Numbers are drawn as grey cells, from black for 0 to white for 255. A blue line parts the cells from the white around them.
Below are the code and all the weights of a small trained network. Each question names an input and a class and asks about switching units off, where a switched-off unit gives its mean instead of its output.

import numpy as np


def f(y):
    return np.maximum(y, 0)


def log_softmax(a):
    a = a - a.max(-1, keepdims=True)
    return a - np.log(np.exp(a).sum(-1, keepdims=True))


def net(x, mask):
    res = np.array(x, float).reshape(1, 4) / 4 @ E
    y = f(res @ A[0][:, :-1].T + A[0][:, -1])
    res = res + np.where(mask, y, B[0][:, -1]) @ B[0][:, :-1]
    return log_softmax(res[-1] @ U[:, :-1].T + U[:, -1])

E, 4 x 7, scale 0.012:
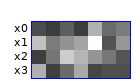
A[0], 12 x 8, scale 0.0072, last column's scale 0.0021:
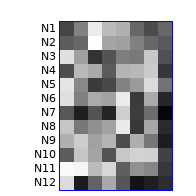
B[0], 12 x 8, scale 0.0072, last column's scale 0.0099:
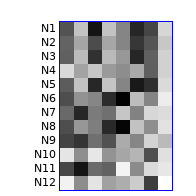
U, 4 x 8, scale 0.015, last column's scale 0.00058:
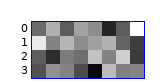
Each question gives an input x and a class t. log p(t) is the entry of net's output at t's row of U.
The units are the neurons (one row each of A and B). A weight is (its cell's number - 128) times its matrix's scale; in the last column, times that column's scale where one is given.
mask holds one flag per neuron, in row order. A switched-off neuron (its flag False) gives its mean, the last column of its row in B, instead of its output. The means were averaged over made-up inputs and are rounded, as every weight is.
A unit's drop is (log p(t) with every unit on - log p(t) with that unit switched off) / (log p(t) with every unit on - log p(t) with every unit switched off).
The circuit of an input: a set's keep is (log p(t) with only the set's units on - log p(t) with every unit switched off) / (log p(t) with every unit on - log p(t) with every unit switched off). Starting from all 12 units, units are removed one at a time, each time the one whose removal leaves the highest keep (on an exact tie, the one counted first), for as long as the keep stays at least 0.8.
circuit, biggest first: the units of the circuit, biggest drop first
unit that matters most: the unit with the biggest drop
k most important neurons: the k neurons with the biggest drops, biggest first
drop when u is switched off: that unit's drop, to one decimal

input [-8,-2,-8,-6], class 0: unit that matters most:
N5
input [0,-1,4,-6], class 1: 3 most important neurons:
(N10, N4, N5)
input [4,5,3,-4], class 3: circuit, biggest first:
(N8, N6)
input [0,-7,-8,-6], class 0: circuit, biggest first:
(N5, N3)
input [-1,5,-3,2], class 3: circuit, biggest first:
(N6, N8)
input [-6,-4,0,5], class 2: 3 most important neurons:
(N11, N9, N10)
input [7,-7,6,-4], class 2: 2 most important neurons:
(N6, N8)
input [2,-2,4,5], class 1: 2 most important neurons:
(N12, N5)
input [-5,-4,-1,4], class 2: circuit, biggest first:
(N11, N9, N6)
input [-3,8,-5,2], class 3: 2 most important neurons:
(N6, N8)
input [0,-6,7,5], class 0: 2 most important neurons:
(N6, N8)
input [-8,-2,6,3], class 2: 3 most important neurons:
(N11, N9, N5)
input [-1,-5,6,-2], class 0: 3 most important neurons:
(N6, N8, N1)
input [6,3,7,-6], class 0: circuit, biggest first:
(N1)
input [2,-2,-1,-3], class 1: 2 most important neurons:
(N6, N8)
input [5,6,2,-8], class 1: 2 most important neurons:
(N10, N4)
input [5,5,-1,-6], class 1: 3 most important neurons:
(N10, N4, N11)
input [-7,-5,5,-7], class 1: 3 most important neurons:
(N10, N4, N7)
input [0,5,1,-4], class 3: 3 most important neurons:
(N6, N8, N12)
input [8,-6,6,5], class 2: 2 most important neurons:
(N7, N5)
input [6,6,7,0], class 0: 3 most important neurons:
(N1, N2, N11)
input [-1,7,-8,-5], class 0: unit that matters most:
N5
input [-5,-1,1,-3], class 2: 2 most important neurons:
(N12, N11)
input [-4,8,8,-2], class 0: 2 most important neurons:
(N1, N2)
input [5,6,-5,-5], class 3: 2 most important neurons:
(N8, N6)
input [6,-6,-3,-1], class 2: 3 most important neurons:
(N6, N8, N7)
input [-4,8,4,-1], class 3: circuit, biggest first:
(N6)
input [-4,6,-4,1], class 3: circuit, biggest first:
(N6, N8)
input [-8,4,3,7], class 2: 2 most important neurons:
(N11, N9)
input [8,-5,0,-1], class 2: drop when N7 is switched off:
0.2
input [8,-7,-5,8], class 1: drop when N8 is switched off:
0.1
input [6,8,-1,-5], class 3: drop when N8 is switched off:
0.5
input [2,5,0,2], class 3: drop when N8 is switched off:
0.1
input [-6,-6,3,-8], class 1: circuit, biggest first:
(N10)
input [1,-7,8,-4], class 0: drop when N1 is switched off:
0.2
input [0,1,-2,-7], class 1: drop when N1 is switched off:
0.0
